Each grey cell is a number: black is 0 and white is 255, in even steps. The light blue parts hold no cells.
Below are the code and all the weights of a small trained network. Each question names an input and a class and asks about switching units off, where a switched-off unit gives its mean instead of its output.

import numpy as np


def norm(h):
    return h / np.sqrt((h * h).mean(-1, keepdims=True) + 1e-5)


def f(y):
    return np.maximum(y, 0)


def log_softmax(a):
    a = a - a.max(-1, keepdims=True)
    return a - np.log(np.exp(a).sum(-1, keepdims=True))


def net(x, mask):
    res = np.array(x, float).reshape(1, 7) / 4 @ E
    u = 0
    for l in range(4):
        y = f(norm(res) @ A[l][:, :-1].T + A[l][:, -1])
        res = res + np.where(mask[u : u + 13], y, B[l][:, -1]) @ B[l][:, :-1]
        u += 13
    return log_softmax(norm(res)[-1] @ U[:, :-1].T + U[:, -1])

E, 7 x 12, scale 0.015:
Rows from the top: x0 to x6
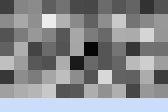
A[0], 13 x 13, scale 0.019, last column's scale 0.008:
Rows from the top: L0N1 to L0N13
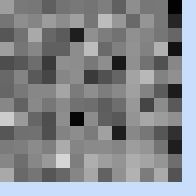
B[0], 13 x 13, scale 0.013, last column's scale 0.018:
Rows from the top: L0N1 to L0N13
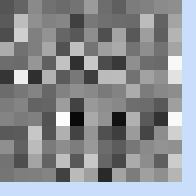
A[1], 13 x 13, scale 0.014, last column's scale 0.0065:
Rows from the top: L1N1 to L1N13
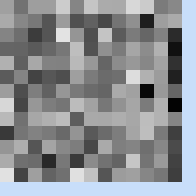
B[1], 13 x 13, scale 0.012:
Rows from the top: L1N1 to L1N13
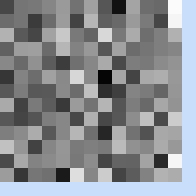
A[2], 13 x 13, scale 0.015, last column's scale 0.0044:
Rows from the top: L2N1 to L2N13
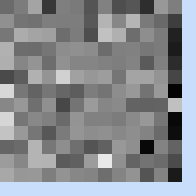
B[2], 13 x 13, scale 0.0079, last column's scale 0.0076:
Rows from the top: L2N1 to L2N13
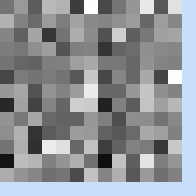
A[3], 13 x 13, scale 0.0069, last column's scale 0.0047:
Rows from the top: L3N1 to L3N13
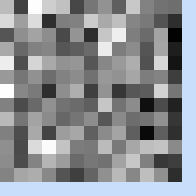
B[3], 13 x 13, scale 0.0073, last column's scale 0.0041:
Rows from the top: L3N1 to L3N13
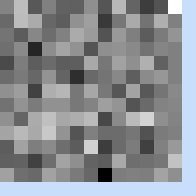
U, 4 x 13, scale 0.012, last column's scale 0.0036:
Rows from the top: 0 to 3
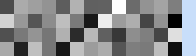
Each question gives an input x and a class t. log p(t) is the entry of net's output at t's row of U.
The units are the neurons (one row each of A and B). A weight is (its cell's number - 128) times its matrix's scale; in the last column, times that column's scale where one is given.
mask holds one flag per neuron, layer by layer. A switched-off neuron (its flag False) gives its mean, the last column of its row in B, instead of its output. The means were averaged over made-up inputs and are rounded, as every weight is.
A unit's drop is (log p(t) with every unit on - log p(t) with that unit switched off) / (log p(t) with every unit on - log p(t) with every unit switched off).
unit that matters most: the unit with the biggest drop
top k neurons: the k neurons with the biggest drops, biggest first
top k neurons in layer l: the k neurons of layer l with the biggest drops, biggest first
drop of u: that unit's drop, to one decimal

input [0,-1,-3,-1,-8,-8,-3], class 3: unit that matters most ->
L0N9
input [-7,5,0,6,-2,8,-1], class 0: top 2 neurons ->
(L0N9; L0N5)
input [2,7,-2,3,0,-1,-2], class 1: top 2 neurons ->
(L0N5; L0N10)
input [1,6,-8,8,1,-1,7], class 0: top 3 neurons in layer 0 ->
(L0N9; L0N5; L0N10)
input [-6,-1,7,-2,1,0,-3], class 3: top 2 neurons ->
(L0N9; L0N13)
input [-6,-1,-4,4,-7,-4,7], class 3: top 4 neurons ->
(L0N6; L0N9; L0N3; L1N13)
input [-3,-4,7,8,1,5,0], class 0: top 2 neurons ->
(L0N6; L0N9)
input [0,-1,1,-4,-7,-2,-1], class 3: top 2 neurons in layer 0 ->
(L0N9; L0N6)
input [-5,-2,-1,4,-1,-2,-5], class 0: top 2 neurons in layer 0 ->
(L0N6; L0N9)
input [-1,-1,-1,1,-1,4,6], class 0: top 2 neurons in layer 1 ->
(L1N1; L1N2)
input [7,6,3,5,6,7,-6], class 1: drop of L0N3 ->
0.1
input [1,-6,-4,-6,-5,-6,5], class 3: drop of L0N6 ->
0.3
